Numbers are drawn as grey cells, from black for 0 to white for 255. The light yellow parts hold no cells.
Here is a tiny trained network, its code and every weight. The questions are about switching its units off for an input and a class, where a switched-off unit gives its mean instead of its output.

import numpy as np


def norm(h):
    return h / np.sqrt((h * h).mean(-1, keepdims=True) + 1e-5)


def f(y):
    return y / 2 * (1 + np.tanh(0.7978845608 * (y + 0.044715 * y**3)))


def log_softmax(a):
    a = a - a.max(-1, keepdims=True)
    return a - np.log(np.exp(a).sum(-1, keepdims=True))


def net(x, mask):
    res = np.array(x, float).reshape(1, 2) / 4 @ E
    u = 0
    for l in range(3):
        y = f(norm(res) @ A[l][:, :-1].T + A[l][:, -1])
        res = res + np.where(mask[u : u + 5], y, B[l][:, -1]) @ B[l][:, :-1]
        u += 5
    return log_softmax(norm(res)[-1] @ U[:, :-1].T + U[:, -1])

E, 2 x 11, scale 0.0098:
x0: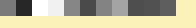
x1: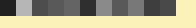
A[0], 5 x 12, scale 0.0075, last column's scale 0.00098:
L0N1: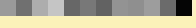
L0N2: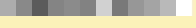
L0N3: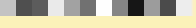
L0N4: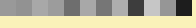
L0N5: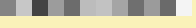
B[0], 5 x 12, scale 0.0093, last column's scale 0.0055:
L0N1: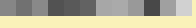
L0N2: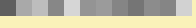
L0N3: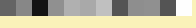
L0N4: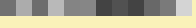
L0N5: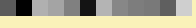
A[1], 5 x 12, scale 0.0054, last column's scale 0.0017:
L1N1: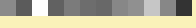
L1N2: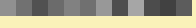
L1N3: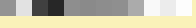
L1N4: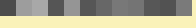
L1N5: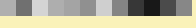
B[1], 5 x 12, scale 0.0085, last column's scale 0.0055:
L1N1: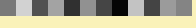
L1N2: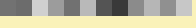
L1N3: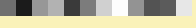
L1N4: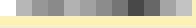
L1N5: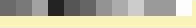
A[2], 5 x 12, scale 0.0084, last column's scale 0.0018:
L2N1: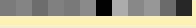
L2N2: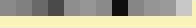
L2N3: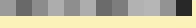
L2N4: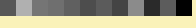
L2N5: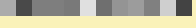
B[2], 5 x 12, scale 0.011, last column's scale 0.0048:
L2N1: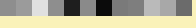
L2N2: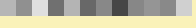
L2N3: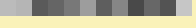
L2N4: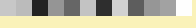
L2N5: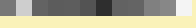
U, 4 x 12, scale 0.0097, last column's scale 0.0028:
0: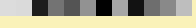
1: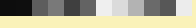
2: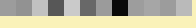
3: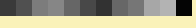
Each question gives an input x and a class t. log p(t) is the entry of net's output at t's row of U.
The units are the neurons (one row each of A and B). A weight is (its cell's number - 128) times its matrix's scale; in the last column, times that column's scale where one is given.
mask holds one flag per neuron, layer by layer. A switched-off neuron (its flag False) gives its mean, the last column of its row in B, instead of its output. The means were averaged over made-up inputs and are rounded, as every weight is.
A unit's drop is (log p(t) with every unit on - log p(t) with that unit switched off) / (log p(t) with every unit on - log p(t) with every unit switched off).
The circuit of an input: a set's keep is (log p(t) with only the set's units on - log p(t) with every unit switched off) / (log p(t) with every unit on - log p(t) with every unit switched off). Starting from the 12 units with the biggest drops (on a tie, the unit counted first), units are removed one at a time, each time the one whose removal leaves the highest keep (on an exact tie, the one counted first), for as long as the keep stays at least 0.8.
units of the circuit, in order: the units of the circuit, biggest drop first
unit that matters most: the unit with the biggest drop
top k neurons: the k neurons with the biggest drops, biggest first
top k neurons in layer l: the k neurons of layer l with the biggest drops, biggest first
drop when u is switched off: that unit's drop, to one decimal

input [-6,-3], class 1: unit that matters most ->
L1N3
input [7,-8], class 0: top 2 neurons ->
[L0N5; L1N3]
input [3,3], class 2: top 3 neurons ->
[L1N2; L0N4; L1N3]
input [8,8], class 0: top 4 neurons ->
[L2N4; L1N3; L0N5; L1N4]
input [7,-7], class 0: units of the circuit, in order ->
[L0N5; L2N3]
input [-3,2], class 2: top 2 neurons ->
[L0N5; L1N3]
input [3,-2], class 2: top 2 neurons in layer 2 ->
[L2N4; L2N2]
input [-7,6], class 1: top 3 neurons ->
[L1N3; L0N4; L2N5]
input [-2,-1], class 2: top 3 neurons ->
[L0N5; L1N3; L1N1]
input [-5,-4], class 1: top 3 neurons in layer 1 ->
[L1N3; L1N4; L1N2]
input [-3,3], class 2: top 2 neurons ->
[L0N5; L1N2]
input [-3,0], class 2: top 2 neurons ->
[L0N5; L1N3]
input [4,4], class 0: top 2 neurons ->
[L1N3; L0N5]
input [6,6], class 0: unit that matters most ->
L1N3
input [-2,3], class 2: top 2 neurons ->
[L2N2; L1N2]
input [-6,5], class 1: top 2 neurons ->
[L1N3; L0N4]
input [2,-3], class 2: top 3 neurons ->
[L1N3; L0N3; L2N4]
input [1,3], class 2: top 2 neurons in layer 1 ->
[L1N4; L1N3]
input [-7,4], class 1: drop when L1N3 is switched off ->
1.9
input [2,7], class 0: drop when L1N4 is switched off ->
0.0
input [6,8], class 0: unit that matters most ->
L2N4
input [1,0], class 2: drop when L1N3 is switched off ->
0.4
